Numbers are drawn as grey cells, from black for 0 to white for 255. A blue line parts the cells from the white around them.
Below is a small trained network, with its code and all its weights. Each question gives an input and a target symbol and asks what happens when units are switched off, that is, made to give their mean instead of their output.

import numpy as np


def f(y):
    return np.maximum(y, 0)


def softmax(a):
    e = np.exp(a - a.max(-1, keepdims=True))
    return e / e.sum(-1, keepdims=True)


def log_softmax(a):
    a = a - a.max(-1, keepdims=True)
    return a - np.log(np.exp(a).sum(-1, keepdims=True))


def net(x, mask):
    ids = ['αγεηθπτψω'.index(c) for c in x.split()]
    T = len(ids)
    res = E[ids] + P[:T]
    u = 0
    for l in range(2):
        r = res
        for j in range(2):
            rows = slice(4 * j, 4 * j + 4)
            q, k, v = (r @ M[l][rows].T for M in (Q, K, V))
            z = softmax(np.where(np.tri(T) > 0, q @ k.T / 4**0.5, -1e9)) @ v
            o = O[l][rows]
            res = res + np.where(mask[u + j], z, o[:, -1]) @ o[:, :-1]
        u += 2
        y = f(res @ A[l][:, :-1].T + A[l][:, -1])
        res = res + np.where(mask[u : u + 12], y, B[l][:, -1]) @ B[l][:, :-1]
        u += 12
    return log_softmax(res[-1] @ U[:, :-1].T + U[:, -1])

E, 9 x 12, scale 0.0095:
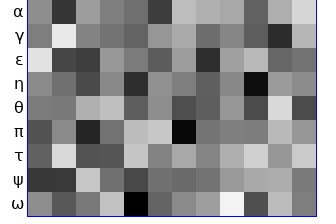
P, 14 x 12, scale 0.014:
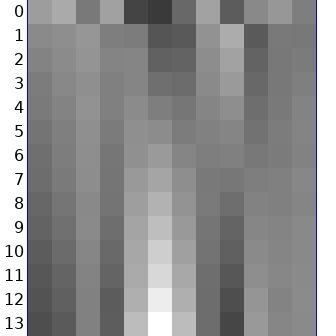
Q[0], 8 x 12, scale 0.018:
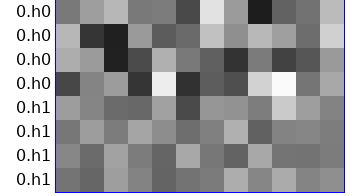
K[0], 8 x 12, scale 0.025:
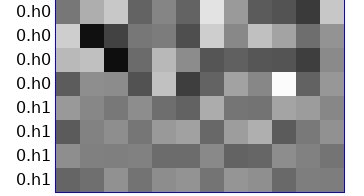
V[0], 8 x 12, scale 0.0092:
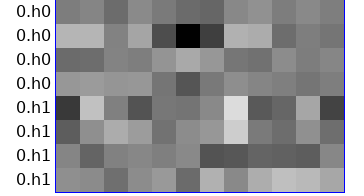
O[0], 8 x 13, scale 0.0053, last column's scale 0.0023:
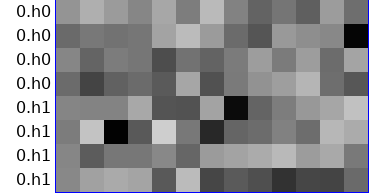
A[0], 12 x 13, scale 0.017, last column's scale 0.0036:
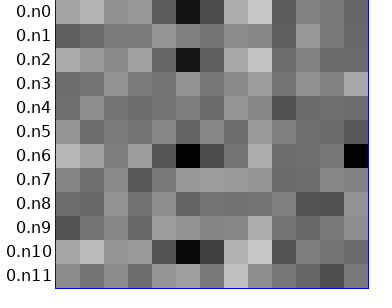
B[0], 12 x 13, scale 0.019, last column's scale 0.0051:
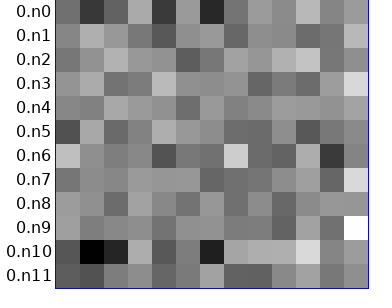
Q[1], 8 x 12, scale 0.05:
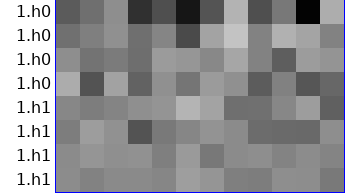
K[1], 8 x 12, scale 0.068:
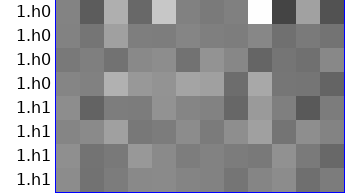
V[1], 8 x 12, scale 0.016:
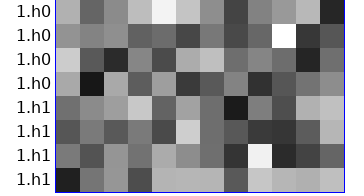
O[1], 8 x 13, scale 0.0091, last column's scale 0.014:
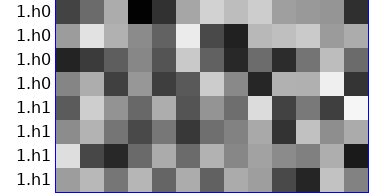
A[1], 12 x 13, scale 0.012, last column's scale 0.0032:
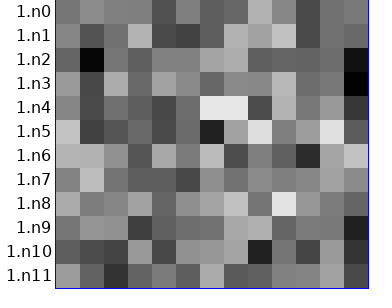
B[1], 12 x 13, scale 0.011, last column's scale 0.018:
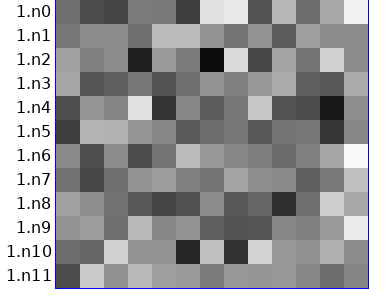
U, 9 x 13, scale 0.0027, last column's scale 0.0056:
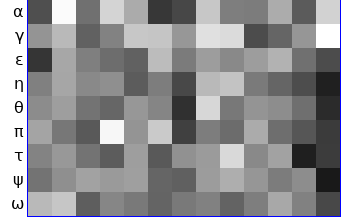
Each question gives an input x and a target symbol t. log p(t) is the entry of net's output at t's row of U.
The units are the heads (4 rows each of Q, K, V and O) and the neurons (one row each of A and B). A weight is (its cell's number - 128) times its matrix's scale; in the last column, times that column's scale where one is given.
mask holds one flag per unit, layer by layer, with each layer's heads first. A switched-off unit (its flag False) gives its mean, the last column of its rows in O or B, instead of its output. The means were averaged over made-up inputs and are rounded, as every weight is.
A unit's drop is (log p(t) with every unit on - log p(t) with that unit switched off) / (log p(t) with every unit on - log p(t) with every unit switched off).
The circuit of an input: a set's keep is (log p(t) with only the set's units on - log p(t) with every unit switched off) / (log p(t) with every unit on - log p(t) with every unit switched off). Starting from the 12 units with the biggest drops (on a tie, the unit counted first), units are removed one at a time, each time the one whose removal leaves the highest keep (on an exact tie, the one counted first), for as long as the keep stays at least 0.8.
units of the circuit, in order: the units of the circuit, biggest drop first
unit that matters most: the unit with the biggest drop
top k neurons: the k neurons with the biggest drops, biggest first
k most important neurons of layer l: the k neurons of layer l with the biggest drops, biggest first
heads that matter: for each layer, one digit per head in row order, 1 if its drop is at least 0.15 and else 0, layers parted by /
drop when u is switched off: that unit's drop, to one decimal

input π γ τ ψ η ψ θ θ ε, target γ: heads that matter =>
11 / 11
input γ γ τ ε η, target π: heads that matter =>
10 / 11
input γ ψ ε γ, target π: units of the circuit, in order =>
1.h1; 0.n2
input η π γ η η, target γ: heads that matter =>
10 / 01
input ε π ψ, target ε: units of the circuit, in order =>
1.h0; 1.h1
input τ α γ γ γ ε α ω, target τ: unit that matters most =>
0.h0
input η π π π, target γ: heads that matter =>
10 / 01
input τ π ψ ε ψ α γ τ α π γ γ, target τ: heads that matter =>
11 / 01
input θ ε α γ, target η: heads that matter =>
00 / 11
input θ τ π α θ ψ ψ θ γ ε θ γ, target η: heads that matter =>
10 / 11
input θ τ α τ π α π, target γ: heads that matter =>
00 / 01
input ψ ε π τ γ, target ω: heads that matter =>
10 / 11
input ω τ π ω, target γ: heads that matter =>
10 / 01
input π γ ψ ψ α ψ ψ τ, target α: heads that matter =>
10 / 01
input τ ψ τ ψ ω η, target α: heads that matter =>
11 / 01
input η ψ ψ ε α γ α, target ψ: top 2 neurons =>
1.n10; 0.n2
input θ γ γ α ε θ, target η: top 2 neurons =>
1.n4; 0.n6
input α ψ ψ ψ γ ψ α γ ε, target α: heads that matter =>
11 / 11
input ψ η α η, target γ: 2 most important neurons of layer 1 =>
1.n6; 1.n7
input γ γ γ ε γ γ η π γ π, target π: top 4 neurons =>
0.n6; 0.n9; 0.n7; 0.n2
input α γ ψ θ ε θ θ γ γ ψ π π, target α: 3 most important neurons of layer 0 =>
0.n6; 0.n7; 0.n1
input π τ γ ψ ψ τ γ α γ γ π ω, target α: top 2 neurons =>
1.n6; 1.n9
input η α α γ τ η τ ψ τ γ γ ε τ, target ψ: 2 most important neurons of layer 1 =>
1.n10; 1.n2
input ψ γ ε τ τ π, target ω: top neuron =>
1.n8
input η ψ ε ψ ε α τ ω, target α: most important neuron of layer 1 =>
1.n5
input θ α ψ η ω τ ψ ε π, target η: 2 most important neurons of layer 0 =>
0.n1; 0.n6
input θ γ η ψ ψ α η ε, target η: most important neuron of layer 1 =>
1.n4
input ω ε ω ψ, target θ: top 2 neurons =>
1.n2; 0.n6
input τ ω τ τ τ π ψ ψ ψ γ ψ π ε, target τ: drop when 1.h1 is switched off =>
0.8
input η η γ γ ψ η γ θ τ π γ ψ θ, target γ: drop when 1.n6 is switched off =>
0.2
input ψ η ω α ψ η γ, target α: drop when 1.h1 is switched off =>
0.3
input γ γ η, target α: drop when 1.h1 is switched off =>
0.5
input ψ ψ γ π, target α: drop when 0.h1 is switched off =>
0.1
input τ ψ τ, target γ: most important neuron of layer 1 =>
1.n6
